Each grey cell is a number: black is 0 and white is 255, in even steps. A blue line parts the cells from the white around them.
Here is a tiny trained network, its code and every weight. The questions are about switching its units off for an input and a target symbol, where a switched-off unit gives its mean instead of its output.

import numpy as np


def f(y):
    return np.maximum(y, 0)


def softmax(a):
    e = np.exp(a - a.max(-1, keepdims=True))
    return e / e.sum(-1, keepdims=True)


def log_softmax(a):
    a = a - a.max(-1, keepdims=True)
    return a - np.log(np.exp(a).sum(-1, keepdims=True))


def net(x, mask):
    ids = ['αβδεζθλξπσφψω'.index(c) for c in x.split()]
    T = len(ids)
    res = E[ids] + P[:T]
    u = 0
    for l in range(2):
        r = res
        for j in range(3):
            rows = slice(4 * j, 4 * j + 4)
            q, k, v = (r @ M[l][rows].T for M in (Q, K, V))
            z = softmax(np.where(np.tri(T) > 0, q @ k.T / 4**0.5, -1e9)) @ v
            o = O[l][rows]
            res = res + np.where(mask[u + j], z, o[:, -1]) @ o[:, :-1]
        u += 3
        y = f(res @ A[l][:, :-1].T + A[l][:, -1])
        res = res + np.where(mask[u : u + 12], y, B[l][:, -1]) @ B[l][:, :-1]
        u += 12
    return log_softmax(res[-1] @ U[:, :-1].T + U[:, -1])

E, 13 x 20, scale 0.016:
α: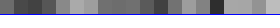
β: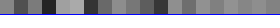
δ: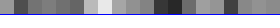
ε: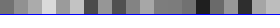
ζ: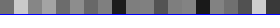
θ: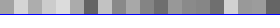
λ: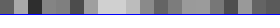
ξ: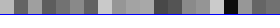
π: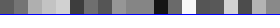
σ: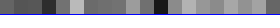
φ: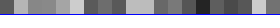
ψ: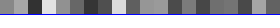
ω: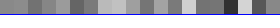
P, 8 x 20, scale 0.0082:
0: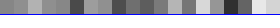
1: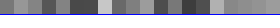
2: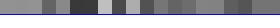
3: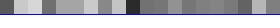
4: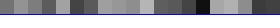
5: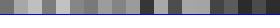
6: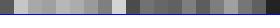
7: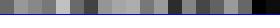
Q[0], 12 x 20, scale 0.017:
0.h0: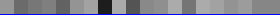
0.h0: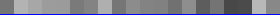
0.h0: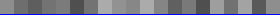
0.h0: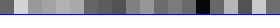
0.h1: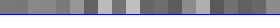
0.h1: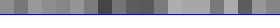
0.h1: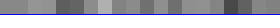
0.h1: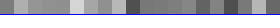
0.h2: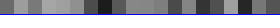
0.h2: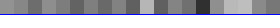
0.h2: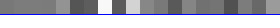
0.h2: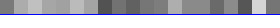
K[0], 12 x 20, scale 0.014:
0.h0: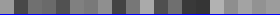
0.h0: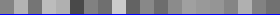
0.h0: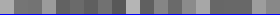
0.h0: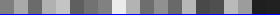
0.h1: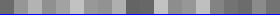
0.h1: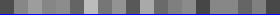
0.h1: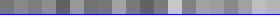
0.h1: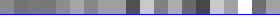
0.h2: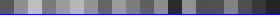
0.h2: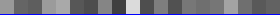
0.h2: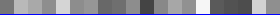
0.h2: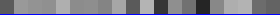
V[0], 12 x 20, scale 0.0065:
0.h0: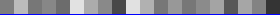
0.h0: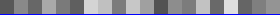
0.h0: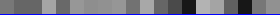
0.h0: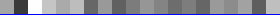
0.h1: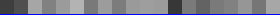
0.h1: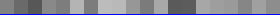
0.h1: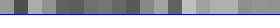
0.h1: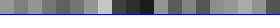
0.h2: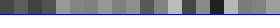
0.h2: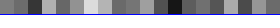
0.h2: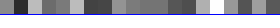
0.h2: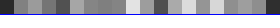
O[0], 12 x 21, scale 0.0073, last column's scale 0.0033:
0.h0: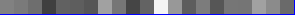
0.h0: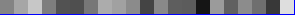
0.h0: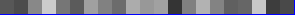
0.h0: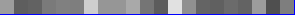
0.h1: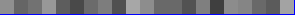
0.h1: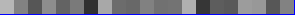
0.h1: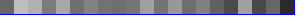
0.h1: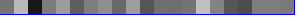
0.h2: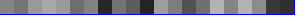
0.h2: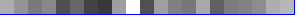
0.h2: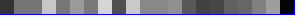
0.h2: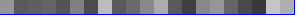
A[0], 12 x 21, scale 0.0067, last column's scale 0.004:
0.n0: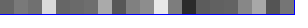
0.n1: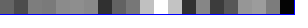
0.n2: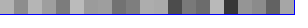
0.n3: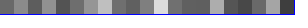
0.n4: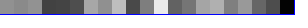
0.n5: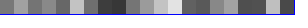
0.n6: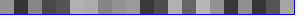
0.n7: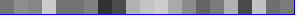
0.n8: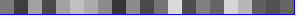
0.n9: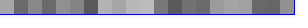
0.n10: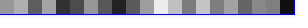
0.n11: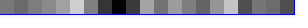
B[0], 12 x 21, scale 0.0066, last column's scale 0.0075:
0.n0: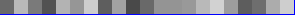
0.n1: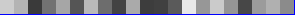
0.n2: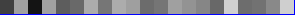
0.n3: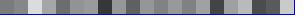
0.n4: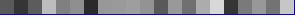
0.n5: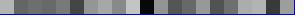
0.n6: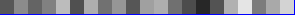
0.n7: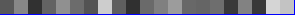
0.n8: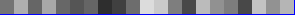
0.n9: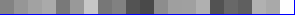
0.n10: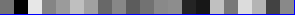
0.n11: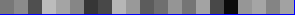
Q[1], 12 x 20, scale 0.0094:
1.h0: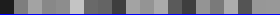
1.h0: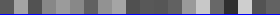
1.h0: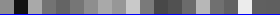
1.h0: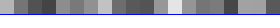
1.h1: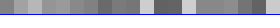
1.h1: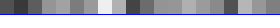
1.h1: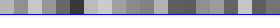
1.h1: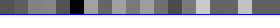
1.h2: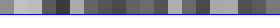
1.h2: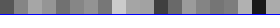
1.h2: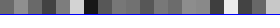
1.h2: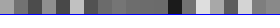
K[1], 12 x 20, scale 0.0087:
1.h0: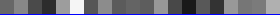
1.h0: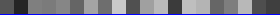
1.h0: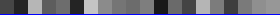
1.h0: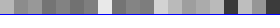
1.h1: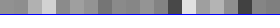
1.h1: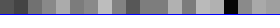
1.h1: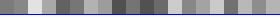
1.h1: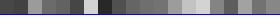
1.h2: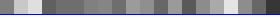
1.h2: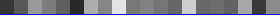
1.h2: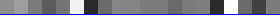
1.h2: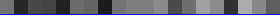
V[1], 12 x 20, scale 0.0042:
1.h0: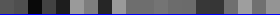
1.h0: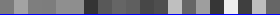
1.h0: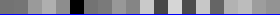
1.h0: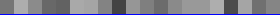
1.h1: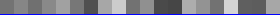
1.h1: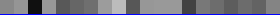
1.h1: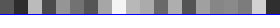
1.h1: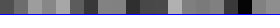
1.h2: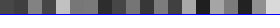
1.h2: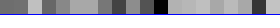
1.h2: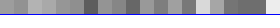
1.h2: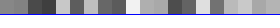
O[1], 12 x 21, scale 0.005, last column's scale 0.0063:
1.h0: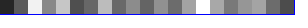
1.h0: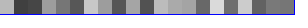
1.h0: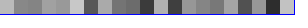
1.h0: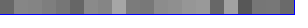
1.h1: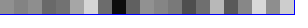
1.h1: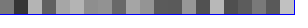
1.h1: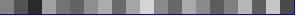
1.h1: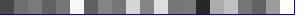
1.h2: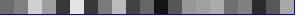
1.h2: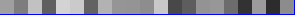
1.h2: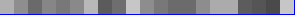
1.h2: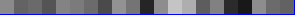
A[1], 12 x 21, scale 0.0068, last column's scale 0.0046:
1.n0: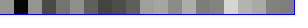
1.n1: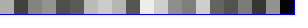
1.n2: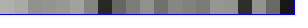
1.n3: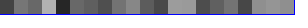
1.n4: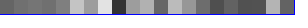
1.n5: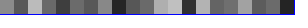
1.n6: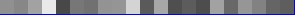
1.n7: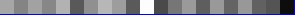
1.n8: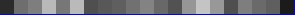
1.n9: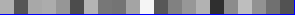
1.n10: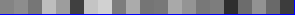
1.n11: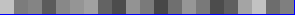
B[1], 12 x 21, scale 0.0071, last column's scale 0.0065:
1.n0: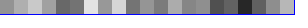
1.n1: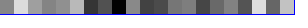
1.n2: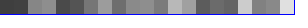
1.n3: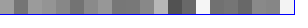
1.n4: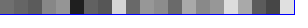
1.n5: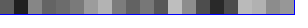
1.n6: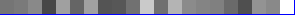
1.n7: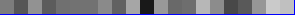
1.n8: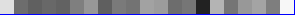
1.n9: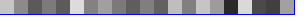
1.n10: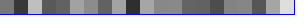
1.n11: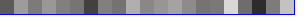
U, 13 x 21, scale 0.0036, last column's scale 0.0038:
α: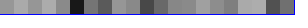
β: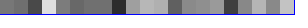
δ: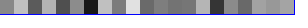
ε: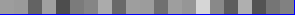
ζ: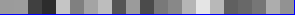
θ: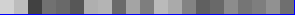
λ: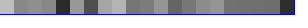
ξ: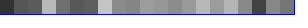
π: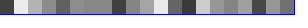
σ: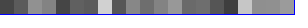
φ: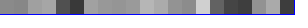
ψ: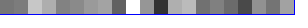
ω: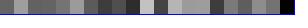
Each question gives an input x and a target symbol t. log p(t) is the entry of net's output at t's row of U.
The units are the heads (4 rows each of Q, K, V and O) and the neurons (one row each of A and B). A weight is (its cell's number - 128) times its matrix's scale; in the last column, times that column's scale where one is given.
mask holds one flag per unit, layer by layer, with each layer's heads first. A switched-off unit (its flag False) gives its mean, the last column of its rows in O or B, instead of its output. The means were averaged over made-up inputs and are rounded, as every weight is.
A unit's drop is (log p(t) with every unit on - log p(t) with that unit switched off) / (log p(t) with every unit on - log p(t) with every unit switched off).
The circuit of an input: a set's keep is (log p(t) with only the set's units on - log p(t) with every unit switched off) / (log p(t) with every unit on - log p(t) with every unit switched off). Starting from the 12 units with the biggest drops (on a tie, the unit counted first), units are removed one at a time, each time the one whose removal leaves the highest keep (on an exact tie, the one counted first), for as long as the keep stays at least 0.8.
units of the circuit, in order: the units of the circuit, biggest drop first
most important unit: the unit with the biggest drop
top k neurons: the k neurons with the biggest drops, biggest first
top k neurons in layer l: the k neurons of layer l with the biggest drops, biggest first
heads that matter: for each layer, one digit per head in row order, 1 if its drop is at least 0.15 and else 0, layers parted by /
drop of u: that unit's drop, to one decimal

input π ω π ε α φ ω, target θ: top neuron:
[0.n6]
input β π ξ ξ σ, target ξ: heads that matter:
001 / 000
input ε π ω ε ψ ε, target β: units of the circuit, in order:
[0.h0 1.n8 0.n11]
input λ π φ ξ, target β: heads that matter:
101 / 010
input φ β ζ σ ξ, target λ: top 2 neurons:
[0.n7 0.n1]
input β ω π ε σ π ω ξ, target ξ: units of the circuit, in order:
[0.h2 0.n2 1.n4 1.h1]
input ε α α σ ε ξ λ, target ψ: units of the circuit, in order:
[0.n7 0.h0 1.h1 0.h2]
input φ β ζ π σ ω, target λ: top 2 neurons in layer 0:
[0.n7 0.n1]
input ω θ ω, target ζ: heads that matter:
101 / 000
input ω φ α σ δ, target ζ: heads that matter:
101 / 000
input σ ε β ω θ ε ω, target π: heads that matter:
101 / 001
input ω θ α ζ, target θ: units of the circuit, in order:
[1.h0 0.h0 1.h2]
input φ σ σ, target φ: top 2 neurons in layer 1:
[1.n0 1.n3]
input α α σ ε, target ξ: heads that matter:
100 / 000
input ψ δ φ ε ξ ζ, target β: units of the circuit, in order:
[0.h0 1.n8]
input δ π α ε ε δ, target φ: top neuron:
[1.n10]
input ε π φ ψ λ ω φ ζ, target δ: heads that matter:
100 / 000
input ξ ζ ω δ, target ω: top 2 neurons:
[1.n1 1.n10]
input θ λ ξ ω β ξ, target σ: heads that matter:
100 / 001
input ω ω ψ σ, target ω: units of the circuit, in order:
[0.h2 1.h0]
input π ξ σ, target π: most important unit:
0.h1
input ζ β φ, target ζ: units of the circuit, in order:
[0.h0 0.n1 0.n0]
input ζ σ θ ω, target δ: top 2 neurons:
[0.n10 1.n1]
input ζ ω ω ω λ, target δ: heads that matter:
100 / 010
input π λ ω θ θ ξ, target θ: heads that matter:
100 / 100
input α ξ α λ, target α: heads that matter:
001 / 010
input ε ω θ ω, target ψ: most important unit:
0.n7
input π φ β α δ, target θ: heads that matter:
100 / 110
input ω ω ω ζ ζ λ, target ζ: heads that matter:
101 / 000
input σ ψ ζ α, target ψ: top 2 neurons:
[0.n7 1.n0]
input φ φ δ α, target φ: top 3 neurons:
[1.n0 0.n8 1.n3]
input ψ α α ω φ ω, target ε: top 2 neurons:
[1.n9 0.n7]
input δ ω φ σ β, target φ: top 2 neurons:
[1.n0 0.n8]
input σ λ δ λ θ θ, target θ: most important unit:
1.h0
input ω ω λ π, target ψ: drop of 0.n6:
0.1
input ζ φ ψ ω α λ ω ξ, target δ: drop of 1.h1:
0.3
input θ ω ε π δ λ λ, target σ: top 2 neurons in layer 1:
[1.n10 1.n7]
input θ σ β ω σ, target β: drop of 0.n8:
0.3
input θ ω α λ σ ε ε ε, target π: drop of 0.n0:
0.1
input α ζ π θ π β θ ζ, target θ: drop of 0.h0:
0.3
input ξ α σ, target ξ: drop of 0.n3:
0.0
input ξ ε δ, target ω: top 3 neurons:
[1.n1 1.n10 0.n3]
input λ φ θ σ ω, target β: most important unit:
0.n4
